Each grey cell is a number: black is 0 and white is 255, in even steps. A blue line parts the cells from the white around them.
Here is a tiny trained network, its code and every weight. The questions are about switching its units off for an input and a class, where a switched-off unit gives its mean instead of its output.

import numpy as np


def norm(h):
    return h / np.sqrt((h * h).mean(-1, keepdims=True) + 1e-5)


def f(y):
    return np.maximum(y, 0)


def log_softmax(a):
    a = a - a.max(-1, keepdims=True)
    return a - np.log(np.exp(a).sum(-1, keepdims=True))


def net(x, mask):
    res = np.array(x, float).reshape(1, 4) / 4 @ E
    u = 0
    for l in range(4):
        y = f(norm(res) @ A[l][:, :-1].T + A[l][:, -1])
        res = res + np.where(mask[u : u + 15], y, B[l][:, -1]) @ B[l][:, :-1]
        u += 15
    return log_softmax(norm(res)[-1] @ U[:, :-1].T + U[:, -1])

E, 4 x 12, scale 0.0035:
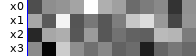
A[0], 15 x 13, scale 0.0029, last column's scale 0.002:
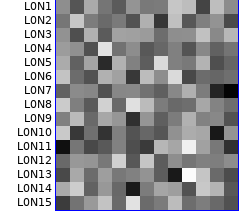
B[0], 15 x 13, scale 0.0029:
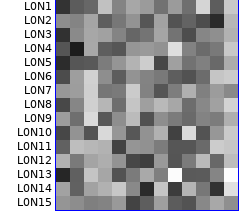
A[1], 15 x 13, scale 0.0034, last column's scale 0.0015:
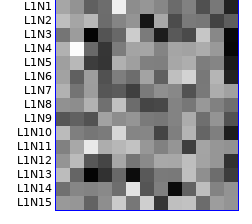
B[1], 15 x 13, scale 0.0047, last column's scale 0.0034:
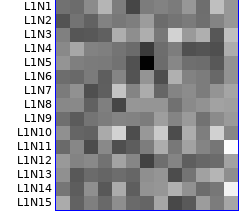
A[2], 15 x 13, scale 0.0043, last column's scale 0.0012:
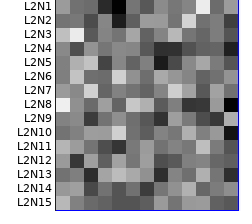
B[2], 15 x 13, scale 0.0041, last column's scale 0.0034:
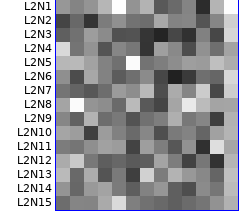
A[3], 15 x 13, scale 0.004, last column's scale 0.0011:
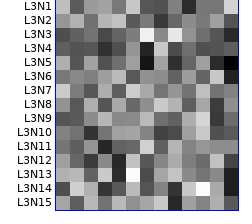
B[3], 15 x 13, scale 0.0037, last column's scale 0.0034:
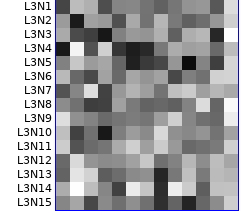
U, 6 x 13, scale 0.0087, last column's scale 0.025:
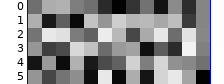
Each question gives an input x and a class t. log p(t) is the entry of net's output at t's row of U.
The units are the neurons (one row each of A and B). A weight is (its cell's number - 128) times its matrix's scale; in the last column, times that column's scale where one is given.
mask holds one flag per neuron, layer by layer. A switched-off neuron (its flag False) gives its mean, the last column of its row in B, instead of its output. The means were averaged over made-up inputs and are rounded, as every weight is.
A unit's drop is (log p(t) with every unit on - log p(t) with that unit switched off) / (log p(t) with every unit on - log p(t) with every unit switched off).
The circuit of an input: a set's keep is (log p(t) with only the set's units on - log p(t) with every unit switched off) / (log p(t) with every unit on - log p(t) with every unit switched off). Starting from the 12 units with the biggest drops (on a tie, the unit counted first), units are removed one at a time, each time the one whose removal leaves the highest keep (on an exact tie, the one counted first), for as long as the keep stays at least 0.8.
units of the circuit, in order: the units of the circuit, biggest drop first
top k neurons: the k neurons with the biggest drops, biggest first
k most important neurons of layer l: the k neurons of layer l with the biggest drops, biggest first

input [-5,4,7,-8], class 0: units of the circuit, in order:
L1N4, L1N12
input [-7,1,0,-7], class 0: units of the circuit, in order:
L1N4, L2N3
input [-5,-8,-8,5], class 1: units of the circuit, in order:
L1N3, L3N10
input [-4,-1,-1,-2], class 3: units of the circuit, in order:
L2N1
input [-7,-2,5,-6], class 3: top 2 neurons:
L2N1, L1N13
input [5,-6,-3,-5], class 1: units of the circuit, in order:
L1N3, L2N13
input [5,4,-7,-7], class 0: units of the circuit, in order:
L2N3, L2N6, L1N5
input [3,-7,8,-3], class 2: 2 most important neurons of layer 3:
L3N14, L3N8
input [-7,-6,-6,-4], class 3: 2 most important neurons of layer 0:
L0N13, L0N1
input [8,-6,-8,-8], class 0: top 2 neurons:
L2N3, L1N5
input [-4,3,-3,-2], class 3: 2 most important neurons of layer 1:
L1N14, L1N3
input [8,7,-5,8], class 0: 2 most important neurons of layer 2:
L2N1, L2N12
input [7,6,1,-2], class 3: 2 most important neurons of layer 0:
L0N13, L0N4
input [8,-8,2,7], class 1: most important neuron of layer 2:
L2N13
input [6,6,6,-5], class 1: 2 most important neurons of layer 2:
L2N7, L2N1
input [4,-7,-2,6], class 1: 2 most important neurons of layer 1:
L1N3, L1N14
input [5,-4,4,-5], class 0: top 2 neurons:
L0N14, L2N1
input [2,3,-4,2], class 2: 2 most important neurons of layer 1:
L1N14, L1N3
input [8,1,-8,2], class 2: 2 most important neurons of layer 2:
L2N8, L2N1
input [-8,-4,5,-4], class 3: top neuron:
L2N1
